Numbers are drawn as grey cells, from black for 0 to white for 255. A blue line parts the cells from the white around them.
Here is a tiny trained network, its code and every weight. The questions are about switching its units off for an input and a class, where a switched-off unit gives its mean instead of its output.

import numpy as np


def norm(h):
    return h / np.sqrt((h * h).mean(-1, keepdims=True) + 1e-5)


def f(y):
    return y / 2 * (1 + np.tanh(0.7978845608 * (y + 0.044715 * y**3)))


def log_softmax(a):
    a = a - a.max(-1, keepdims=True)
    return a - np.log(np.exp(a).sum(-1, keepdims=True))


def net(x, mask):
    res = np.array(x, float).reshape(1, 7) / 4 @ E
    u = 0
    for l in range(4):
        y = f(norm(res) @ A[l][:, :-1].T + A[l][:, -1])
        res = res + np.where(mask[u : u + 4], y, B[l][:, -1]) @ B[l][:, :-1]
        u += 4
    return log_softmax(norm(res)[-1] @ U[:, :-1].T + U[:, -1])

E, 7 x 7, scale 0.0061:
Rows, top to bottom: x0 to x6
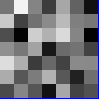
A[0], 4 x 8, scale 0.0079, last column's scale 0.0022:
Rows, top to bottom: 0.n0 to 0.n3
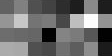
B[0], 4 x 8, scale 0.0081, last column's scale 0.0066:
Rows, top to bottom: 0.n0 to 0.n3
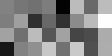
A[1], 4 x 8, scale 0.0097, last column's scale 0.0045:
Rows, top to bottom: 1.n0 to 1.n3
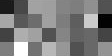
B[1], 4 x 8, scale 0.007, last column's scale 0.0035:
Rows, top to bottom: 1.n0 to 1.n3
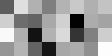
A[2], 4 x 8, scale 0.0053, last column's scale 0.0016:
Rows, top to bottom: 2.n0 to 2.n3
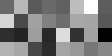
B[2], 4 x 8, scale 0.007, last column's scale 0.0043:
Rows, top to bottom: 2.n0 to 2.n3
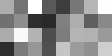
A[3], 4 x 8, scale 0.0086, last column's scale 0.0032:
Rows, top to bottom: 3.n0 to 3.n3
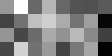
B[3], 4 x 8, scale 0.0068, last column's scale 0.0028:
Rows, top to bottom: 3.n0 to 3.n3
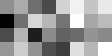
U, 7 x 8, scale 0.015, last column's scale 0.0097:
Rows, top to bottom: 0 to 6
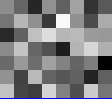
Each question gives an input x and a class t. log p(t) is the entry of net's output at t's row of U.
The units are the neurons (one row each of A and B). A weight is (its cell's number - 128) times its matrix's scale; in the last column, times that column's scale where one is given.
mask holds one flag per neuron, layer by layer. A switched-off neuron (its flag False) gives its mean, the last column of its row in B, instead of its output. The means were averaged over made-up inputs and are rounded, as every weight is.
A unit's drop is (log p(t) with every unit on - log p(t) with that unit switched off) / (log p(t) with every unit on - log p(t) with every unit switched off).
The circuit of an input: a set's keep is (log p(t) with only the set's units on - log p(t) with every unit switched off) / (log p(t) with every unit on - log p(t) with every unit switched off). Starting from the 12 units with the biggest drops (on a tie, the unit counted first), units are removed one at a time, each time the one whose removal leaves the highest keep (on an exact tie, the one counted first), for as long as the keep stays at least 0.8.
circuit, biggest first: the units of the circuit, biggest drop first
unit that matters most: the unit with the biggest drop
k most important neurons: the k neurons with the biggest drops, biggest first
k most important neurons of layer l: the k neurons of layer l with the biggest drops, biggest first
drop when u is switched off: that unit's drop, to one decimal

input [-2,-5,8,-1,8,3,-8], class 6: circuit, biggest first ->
[0.n3, 3.n3]
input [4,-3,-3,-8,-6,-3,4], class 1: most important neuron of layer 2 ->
[2.n3]
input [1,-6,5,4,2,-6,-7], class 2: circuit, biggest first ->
[0.n1, 1.n3]
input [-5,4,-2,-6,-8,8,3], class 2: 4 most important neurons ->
[0.n1, 3.n1, 1.n0, 1.n2]
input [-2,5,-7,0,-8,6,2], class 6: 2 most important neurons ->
[1.n1, 1.n3]
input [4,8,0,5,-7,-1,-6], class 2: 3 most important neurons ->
[0.n1, 1.n3, 0.n2]
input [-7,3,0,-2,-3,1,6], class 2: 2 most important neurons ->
[0.n1, 1.n0]
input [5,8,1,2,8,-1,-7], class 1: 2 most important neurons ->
[0.n0, 0.n1]
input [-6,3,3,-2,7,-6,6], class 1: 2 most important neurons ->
[0.n0, 0.n1]
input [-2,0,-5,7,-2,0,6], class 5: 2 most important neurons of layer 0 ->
[0.n0, 0.n2]
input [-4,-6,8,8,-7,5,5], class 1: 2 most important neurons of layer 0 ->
[0.n3, 0.n2]
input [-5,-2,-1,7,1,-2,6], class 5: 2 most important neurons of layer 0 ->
[0.n0, 0.n2]
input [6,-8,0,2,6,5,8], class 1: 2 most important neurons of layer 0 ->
[0.n1, 0.n2]
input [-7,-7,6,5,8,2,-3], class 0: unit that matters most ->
2.n1
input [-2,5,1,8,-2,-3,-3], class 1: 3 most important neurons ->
[0.n0, 2.n0, 2.n2]
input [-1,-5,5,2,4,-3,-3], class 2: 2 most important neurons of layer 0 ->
[0.n1, 0.n0]
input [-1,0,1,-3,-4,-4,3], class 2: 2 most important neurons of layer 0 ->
[0.n1, 0.n2]
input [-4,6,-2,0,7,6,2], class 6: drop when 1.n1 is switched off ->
0.3
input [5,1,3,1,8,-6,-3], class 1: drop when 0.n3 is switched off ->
0.0
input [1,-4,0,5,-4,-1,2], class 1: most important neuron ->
[1.n2]
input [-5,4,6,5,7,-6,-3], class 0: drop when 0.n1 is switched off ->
0.1
